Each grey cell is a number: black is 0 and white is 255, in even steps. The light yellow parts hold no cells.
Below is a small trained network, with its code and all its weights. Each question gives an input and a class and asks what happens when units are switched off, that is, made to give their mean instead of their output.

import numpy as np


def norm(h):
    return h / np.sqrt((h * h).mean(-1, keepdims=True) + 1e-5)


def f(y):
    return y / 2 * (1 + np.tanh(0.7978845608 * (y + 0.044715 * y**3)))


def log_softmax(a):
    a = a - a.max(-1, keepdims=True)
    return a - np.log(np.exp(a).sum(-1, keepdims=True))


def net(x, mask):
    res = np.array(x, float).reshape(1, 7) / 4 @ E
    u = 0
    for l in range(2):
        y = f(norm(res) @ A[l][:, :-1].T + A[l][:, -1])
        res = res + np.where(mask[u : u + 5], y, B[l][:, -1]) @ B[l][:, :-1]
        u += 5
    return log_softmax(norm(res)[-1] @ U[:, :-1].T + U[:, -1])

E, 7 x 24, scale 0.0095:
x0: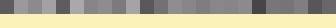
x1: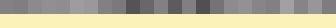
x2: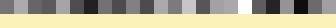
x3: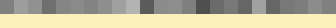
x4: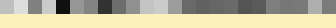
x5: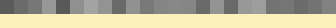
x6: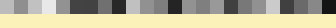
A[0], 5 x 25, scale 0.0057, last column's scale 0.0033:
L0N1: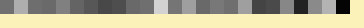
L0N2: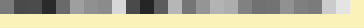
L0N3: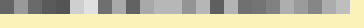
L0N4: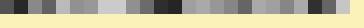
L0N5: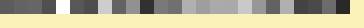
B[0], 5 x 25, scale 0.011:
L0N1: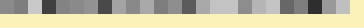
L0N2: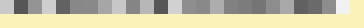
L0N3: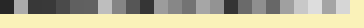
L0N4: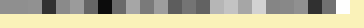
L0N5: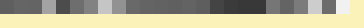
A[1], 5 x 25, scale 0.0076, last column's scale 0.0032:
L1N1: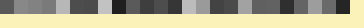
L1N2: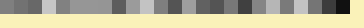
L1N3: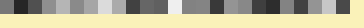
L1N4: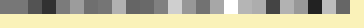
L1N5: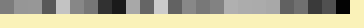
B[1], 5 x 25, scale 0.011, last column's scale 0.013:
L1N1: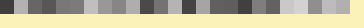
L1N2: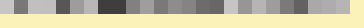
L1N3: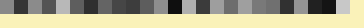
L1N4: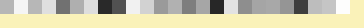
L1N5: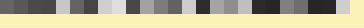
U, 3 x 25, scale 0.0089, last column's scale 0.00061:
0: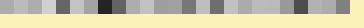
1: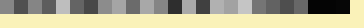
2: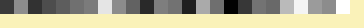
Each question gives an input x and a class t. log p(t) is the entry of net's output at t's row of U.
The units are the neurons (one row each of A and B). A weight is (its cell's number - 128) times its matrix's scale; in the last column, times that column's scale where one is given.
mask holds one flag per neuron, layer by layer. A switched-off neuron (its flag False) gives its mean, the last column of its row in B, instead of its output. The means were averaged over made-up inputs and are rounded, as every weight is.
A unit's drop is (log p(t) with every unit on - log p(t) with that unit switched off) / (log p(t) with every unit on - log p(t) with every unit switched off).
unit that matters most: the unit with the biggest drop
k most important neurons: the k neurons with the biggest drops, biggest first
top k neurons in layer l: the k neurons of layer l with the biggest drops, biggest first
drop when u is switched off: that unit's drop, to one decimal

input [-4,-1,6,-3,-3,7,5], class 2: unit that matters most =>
L0N5
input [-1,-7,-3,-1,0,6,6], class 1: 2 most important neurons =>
[L0N5, L0N2]
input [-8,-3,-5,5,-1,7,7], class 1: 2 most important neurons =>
[L0N5, L1N5]
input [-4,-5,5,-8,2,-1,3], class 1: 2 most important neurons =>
[L0N1, L0N2]
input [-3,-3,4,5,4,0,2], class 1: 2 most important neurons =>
[L1N5, L0N2]
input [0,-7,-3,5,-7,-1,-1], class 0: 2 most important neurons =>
[L0N4, L1N4]
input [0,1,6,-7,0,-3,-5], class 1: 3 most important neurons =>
[L1N3, L0N4, L0N5]
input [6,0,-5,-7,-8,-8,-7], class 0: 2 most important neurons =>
[L0N4, L1N4]
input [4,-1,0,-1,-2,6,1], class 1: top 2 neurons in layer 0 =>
[L0N4, L0N3]
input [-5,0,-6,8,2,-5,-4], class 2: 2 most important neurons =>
[L0N3, L0N4]
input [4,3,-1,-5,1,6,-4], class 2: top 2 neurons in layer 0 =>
[L0N3, L0N4]
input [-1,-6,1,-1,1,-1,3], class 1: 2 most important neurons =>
[L0N5, L0N3]
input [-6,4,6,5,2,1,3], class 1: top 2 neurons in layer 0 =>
[L0N1, L0N2]
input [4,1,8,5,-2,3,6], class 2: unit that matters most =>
L0N5
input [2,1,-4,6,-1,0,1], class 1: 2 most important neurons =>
[L1N5, L0N2]
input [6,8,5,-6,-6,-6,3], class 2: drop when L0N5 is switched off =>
1.0
